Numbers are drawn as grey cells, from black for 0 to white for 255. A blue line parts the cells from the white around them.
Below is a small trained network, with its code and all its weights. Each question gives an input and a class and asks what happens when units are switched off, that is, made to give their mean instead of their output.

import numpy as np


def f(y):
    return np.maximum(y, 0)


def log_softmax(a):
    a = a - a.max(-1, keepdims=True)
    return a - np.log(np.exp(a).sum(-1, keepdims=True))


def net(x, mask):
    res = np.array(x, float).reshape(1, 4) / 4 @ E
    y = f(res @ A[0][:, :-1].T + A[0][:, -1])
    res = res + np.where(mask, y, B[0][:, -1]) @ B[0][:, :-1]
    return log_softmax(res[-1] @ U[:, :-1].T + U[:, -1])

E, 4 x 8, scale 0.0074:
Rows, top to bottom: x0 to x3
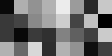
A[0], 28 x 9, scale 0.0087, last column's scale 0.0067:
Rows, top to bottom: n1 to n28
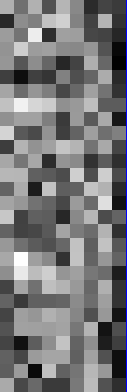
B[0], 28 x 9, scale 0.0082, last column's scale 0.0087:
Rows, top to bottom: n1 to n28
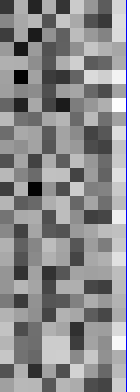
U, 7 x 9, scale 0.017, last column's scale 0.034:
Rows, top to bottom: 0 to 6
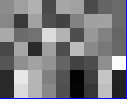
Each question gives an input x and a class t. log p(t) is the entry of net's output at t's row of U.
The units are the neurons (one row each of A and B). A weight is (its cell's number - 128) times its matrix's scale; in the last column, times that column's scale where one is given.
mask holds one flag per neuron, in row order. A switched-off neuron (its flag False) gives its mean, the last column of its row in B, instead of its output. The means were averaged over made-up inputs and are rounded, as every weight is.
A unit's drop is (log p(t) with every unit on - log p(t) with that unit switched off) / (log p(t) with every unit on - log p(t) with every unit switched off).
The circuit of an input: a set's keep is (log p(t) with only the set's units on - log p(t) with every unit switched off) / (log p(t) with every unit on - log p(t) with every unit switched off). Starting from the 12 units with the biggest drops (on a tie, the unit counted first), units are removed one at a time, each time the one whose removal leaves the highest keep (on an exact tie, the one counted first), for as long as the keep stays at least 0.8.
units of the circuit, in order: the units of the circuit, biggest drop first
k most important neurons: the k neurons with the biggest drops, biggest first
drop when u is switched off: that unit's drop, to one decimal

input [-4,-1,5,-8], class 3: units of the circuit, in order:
(n14)
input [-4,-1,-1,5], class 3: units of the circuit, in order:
(n3, n1)
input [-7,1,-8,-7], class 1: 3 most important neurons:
(n8, n4, n2)
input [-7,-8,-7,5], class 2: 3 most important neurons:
(n19, n13, n9)
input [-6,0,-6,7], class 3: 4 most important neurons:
(n3, n1, n12, n6)
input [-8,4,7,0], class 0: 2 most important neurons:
(n28, n16)
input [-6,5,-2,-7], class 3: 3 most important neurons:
(n14, n27, n2)
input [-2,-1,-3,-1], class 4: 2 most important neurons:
(n6, n17)
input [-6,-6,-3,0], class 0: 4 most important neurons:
(n16, n10, n25, n28)
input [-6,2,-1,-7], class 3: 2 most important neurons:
(n14, n27)
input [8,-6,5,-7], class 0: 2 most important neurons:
(n2, n21)
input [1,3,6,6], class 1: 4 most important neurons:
(n6, n14, n17, n27)
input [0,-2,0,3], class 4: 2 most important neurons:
(n14, n27)
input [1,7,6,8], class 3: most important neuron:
(n1)
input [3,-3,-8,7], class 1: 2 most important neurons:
(n8, n20)
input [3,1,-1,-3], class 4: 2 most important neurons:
(n1, n3)
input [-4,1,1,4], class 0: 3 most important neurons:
(n14, n16, n28)
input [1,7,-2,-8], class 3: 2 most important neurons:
(n14, n27)
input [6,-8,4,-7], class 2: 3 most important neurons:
(n13, n15, n18)
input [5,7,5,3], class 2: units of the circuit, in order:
(n25)
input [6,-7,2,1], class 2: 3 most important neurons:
(n13, n18, n15)
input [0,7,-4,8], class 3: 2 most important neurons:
(n1, n3)
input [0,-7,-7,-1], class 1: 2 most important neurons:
(n8, n20)
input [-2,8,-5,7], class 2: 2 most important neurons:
(n24, n25)
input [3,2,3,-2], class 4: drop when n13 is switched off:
-0.1
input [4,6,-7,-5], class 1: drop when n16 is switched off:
0.0
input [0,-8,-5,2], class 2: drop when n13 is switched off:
0.1
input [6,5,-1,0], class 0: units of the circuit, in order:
(n2)
